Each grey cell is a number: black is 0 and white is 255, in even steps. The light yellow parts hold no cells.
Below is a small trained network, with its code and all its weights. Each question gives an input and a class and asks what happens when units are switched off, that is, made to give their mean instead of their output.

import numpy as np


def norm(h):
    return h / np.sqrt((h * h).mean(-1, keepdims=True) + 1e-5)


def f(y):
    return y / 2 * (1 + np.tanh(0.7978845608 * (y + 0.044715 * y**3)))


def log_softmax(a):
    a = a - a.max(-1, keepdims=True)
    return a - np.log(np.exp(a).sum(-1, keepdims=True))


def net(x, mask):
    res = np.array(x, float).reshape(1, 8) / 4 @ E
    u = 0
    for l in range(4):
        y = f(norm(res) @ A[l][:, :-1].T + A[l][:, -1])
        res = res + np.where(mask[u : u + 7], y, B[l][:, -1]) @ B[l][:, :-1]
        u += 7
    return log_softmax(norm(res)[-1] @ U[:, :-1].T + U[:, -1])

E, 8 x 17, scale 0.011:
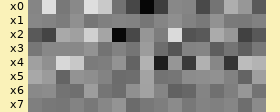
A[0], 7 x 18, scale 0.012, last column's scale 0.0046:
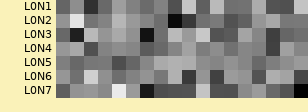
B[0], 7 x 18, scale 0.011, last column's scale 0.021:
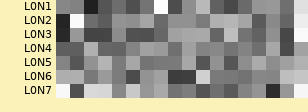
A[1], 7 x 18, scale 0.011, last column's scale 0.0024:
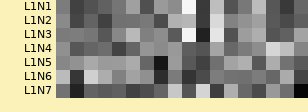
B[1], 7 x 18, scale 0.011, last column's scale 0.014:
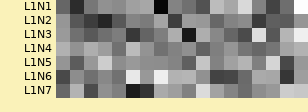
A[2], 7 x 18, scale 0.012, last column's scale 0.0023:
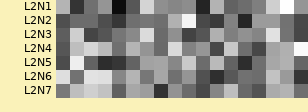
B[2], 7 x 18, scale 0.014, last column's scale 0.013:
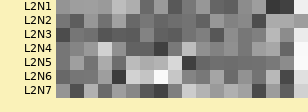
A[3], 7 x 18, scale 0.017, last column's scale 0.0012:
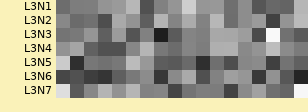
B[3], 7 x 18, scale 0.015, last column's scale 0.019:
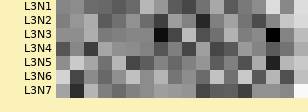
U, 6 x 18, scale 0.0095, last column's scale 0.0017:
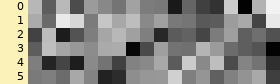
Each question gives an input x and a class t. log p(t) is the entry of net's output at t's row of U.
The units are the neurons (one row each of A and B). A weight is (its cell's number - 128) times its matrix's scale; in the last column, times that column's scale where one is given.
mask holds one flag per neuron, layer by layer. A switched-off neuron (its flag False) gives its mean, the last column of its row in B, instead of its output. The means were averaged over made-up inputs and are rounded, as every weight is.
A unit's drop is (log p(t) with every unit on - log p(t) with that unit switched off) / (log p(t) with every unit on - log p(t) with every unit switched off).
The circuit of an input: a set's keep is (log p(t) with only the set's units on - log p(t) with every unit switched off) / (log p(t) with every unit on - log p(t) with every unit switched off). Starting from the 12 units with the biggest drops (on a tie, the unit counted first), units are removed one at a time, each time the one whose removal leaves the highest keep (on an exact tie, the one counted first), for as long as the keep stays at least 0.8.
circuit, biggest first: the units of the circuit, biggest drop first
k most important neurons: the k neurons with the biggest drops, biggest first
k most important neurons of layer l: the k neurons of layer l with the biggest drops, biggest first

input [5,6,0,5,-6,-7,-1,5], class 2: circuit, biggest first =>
(L0N1)
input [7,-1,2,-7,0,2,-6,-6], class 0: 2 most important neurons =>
(L0N7, L1N3)
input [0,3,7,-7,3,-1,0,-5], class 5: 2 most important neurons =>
(L0N3, L1N7)
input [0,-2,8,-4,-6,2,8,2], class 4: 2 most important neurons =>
(L0N3, L2N1)
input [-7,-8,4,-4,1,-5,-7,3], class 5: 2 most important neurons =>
(L1N7, L0N6)
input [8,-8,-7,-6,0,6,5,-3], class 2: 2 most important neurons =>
(L2N5, L1N1)
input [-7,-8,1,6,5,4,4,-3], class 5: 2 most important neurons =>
(L0N7, L1N7)
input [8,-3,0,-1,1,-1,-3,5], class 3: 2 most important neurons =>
(L0N2, L0N1)
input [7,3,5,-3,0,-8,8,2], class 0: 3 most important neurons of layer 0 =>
(L0N7, L0N6, L0N2)
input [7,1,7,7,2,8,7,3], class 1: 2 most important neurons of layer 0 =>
(L0N7, L0N1)
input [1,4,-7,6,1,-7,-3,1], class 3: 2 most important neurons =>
(L0N7, L0N1)
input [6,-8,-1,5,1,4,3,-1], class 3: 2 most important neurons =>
(L0N2, L0N1)
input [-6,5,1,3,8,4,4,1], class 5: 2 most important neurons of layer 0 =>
(L0N7, L0N2)
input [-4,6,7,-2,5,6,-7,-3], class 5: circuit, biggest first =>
(L0N3)
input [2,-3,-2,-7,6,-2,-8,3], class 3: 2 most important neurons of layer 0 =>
(L0N1, L0N7)
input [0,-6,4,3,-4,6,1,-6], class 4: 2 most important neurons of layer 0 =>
(L0N3, L0N5)
